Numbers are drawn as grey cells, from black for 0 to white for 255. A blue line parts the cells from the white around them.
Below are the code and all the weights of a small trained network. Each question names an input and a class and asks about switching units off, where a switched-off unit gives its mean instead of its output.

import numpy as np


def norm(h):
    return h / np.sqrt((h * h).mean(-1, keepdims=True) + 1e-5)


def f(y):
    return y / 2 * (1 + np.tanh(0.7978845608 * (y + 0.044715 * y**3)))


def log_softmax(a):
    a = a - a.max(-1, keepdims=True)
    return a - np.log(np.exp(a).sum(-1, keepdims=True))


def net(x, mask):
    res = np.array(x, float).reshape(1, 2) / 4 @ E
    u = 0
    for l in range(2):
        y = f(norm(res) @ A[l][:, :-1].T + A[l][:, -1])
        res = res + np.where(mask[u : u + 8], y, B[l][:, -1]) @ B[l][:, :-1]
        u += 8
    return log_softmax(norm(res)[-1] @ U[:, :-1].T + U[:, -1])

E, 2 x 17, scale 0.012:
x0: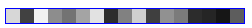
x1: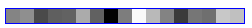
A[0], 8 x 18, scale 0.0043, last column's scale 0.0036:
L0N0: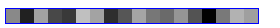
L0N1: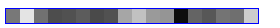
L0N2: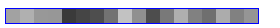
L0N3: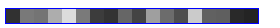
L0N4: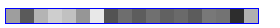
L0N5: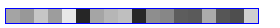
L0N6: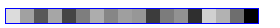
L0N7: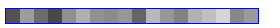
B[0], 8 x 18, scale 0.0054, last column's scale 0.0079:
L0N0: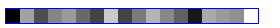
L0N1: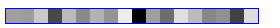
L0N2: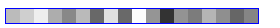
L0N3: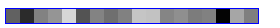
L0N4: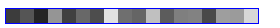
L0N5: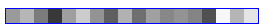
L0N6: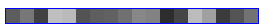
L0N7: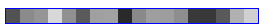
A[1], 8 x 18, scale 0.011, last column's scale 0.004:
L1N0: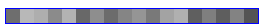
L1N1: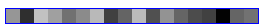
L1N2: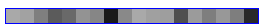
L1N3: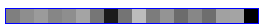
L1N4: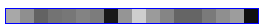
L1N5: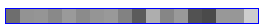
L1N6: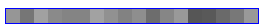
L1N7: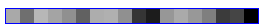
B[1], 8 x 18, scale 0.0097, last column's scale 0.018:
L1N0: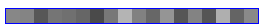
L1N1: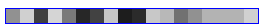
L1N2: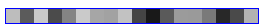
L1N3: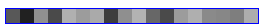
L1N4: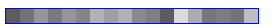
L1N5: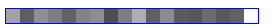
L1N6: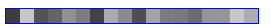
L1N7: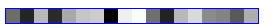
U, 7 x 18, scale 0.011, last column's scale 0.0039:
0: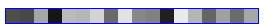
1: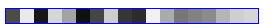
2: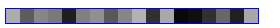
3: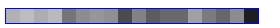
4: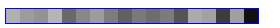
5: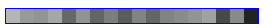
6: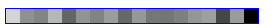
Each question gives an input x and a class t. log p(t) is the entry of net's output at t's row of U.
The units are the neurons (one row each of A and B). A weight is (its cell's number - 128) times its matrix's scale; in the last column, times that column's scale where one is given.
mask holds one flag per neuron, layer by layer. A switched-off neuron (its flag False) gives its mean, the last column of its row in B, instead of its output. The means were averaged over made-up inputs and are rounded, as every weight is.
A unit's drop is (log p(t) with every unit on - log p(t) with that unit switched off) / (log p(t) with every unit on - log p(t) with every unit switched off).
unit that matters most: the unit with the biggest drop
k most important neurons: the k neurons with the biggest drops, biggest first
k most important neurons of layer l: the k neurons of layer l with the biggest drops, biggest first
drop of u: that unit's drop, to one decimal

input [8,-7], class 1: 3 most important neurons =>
[L1N1 L0N1 L1N6]
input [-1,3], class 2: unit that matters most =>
L0N1
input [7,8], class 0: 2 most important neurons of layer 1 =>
[L1N3 L1N2]
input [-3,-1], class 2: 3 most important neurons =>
[L1N1 L0N7 L1N6]
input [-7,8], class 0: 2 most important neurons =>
[L1N1 L0N0]
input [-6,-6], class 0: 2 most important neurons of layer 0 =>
[L0N0 L0N4]
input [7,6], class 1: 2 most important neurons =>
[L1N1 L0N5]
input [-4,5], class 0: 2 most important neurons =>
[L0N0 L1N1]
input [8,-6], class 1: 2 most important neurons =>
[L1N1 L0N1]
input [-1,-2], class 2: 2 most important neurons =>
[L0N5 L1N1]
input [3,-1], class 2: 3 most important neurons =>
[L0N4 L0N0 L1N1]
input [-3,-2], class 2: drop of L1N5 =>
0.2
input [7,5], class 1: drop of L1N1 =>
1.2
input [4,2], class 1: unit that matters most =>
L0N5
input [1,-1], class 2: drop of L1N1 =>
0.1
